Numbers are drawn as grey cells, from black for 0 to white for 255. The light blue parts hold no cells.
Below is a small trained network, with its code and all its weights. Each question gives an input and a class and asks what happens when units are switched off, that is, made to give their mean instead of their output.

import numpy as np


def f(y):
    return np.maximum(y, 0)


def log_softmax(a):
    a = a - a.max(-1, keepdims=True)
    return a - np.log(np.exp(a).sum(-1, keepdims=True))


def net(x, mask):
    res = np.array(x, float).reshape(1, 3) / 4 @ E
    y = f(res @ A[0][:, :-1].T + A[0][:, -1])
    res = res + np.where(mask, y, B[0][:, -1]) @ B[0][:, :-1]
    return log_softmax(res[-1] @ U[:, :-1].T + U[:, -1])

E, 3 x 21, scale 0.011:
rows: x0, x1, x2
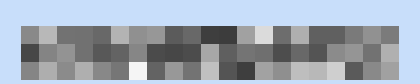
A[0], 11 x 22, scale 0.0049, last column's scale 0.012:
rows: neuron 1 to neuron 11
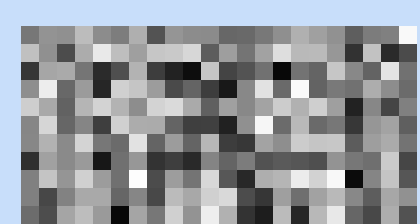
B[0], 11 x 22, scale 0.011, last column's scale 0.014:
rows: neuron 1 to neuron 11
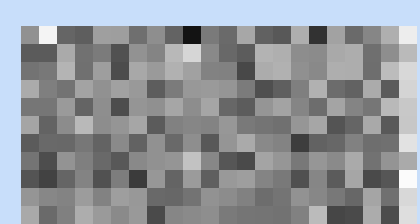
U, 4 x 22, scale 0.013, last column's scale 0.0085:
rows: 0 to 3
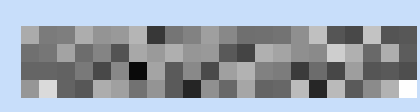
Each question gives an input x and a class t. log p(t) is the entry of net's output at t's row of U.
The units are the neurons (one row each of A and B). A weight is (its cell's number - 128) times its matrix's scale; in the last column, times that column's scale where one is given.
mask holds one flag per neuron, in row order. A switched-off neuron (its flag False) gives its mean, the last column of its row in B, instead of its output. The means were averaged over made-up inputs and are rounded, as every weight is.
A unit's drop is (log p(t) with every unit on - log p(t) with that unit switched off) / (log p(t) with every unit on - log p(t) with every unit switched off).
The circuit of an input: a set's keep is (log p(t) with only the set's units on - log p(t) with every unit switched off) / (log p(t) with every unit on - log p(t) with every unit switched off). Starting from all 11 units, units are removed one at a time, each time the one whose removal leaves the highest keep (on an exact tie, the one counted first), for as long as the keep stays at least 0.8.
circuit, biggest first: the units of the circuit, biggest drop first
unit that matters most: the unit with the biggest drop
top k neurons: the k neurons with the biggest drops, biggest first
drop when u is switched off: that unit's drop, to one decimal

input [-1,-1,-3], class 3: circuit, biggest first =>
[neuron 9; neuron 11]
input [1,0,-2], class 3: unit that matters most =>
neuron 9
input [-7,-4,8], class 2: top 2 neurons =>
[neuron 9; neuron 7]
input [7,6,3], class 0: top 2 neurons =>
[neuron 4; neuron 6]
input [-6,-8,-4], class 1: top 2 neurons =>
[neuron 2; neuron 5]
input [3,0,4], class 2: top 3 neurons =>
[neuron 9; neuron 7; neuron 11]
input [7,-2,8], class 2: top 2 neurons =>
[neuron 9; neuron 7]
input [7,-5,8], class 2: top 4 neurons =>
[neuron 9; neuron 7; neuron 11; neuron 10]
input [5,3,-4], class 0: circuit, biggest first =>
[neuron 9; neuron 1]
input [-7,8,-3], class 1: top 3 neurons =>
[neuron 3; neuron 8; neuron 4]
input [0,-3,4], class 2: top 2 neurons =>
[neuron 9; neuron 3]
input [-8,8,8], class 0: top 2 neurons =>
[neuron 11; neuron 10]
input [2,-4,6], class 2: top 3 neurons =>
[neuron 9; neuron 7; neuron 3]
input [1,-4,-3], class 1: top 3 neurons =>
[neuron 9; neuron 1; neuron 7]
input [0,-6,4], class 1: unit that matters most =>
neuron 2
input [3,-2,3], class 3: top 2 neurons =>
[neuron 11; neuron 1]
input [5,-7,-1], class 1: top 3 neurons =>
[neuron 2; neuron 5; neuron 11]
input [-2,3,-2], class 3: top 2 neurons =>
[neuron 9; neuron 2]
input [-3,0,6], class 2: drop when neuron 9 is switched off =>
0.8
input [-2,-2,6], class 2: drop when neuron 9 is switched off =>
0.7
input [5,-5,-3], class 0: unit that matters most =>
neuron 3
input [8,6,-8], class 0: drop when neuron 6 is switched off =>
0.2
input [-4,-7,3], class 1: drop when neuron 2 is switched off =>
0.5
